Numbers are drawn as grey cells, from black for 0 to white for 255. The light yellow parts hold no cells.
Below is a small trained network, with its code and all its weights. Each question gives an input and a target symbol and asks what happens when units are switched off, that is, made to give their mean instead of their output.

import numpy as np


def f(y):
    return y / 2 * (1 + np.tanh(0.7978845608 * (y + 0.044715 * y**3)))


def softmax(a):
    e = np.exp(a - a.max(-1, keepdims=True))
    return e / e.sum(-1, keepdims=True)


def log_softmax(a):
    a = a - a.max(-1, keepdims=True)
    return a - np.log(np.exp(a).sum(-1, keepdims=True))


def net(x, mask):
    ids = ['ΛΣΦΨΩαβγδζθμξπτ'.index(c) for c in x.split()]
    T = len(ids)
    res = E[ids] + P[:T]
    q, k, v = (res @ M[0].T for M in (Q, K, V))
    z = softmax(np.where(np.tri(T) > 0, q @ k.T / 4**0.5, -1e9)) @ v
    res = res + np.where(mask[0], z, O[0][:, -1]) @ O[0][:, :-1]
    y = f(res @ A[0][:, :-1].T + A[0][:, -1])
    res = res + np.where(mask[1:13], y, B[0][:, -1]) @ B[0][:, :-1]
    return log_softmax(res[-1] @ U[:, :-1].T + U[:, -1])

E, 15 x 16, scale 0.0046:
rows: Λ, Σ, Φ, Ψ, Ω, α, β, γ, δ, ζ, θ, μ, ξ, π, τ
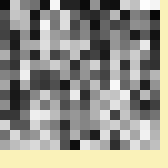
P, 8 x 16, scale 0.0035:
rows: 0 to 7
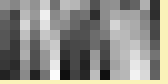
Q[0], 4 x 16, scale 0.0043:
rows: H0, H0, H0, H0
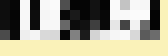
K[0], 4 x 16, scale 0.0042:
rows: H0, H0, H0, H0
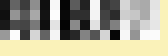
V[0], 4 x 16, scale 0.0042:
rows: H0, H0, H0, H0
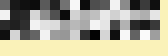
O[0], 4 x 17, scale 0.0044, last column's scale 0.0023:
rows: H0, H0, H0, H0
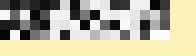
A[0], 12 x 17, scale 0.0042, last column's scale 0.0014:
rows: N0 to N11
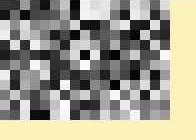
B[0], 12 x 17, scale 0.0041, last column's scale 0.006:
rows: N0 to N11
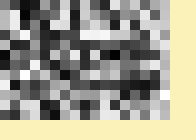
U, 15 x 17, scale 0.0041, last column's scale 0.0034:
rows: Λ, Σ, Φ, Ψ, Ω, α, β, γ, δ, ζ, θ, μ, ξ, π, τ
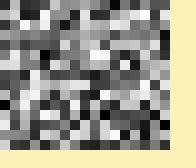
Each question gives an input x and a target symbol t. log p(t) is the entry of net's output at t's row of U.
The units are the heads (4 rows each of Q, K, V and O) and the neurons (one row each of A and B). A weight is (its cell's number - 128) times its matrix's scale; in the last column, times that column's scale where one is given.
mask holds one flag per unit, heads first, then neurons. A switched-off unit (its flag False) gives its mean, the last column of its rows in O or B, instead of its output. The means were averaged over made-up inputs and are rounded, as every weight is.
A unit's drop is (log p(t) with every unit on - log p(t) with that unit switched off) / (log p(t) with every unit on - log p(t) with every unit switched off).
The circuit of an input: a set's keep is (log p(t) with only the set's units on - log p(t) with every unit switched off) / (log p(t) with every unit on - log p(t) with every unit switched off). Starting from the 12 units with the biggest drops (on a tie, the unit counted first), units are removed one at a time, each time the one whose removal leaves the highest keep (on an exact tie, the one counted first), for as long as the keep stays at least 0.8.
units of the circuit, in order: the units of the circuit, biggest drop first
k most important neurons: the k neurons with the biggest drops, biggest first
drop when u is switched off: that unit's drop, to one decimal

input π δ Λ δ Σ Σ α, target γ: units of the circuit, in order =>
H0, N4
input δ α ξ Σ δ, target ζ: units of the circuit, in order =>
H0, N11
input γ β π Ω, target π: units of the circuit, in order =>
H0, N9
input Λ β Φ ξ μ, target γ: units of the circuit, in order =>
H0, N4, N6
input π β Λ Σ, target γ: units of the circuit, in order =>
H0, N4
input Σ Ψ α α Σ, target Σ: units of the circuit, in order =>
H0, N1, N0
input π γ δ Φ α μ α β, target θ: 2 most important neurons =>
N5, N11
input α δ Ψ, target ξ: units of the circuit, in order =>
H0, N8, N3
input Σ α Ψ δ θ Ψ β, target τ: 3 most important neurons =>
N8, N10, N0
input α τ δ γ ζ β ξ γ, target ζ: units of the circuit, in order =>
H0, N11, N10
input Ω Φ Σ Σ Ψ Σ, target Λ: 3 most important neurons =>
N5, N1, N11
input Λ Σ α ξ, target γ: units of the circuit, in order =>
H0, N4, N6
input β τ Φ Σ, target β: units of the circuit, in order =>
H0, N2
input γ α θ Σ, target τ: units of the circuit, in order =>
H0, N8, N10
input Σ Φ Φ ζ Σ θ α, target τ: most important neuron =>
N8
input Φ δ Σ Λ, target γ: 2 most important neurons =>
N4, N6
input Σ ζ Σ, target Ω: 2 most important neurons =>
N0, N11
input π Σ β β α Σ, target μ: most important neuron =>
N2
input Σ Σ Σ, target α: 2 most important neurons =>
N1, N3
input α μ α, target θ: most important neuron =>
N5
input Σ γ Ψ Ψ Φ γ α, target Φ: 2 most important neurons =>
N3, N7
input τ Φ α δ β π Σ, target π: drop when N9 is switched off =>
0.2
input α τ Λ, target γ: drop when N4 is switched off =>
0.4
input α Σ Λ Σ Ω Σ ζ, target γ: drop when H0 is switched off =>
1.3
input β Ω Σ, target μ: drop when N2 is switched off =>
0.1
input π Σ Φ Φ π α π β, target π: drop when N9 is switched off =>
0.2
